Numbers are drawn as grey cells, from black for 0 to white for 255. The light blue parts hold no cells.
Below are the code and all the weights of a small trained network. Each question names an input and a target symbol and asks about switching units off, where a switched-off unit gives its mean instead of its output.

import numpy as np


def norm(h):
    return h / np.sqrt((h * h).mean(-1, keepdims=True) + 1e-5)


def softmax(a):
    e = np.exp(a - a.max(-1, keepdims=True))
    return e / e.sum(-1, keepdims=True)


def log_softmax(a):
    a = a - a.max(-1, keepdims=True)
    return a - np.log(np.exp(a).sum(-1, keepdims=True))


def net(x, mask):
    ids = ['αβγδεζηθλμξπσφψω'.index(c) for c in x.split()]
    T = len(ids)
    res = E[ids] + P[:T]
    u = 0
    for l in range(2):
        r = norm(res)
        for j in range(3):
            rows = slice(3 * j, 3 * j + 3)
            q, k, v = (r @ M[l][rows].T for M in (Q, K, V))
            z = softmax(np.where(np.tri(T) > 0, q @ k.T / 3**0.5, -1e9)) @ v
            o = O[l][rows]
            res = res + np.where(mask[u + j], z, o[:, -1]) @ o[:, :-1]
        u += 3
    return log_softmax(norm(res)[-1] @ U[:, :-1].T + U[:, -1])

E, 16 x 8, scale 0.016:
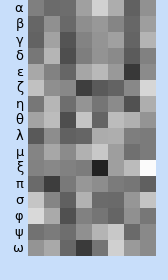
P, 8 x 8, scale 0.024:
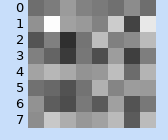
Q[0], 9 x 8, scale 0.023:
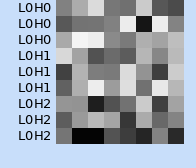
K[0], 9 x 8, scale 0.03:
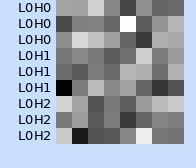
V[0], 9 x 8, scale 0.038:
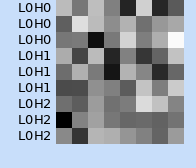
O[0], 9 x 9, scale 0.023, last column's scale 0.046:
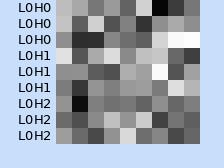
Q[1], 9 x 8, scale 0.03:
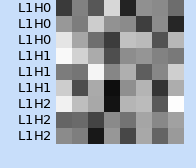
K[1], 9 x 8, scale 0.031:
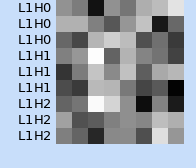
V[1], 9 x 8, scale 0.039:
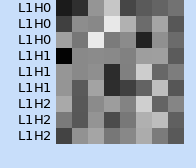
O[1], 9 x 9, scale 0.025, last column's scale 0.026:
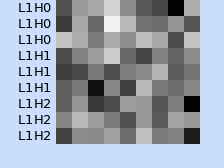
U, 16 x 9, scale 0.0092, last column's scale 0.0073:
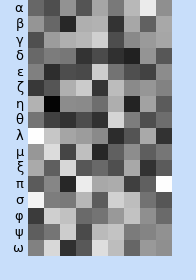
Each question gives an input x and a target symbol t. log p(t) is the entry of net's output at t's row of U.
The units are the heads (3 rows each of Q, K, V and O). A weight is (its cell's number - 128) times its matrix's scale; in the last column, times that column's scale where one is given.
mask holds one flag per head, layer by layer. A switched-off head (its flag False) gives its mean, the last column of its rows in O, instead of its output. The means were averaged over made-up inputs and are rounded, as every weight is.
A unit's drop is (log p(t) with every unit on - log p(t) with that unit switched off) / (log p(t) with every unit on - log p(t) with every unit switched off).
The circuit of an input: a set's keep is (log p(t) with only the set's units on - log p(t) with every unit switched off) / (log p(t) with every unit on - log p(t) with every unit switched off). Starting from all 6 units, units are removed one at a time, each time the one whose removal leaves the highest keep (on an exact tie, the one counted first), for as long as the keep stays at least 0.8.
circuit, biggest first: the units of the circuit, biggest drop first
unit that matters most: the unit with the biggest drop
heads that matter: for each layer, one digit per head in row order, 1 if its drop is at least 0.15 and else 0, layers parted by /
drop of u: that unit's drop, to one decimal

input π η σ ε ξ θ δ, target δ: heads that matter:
110 / 000
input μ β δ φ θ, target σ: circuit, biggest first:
(L0H0 L1H0)
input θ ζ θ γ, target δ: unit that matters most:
L0H1
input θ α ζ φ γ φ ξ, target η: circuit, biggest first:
(L0H1 L0H0 L0H2 L1H1)
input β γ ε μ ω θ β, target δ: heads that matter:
110 / 000
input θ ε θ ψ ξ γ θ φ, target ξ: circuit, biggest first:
(L0H0 L0H1 L1H0)
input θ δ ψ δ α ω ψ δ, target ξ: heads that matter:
110 / 100
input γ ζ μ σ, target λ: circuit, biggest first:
(L1H1 L0H0 L0H1 L0H2)
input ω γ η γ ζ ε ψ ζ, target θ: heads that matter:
101 / 010
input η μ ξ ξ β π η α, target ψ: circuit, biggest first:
(L0H0 L0H2 L1H1)
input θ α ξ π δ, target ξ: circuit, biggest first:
(L0H1 L0H0 L1H0)
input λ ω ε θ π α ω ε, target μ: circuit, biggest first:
(L0H0 L1H1 L0H2 L1H0)
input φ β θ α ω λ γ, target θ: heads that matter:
101 / 000
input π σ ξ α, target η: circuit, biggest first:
(L0H0 L0H1 L1H1)
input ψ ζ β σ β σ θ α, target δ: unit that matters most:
L0H2
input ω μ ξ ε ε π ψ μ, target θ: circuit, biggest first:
(L0H0 L1H1 L0H2)
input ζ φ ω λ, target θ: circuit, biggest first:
(L0H2 L0H0)
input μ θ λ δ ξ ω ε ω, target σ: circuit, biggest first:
(L0H0 L1H0)
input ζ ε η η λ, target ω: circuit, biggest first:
(L0H1 L0H0 L1H2)
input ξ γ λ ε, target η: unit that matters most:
L0H1
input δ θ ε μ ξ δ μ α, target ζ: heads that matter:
111 / 010
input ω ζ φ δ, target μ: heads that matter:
110 / 000
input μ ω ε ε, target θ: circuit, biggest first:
(L0H0 L0H1 L0H2 L1H1)
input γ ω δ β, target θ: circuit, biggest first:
(L0H0 L0H2)
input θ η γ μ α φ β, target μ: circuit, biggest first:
(L0H0 L0H2)
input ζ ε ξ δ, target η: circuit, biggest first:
(L0H1 L0H0 L1H1)
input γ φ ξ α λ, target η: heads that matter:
101 / 000
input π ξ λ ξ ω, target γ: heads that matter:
100 / 110
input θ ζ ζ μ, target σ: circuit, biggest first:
(L0H1)
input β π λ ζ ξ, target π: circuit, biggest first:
(L0H0 L0H2 L1H0)
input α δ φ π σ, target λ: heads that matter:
101 / 000
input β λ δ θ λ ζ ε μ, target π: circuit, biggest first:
(L0H2 L0H0 L1H0)
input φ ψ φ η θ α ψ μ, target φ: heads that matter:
101 / 000
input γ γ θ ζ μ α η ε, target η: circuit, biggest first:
(L0H2)
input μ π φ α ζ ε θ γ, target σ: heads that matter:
100 / 100
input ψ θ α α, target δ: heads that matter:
110 / 010
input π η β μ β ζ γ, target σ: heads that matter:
110 / 000
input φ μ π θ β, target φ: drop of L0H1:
0.1
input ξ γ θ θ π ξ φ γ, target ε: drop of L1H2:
0.3
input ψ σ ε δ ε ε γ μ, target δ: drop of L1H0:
0.2
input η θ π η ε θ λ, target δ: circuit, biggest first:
(L0H1)
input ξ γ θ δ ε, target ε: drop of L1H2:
0.3
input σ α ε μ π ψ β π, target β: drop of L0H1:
1.0
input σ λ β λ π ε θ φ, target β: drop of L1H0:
0.2
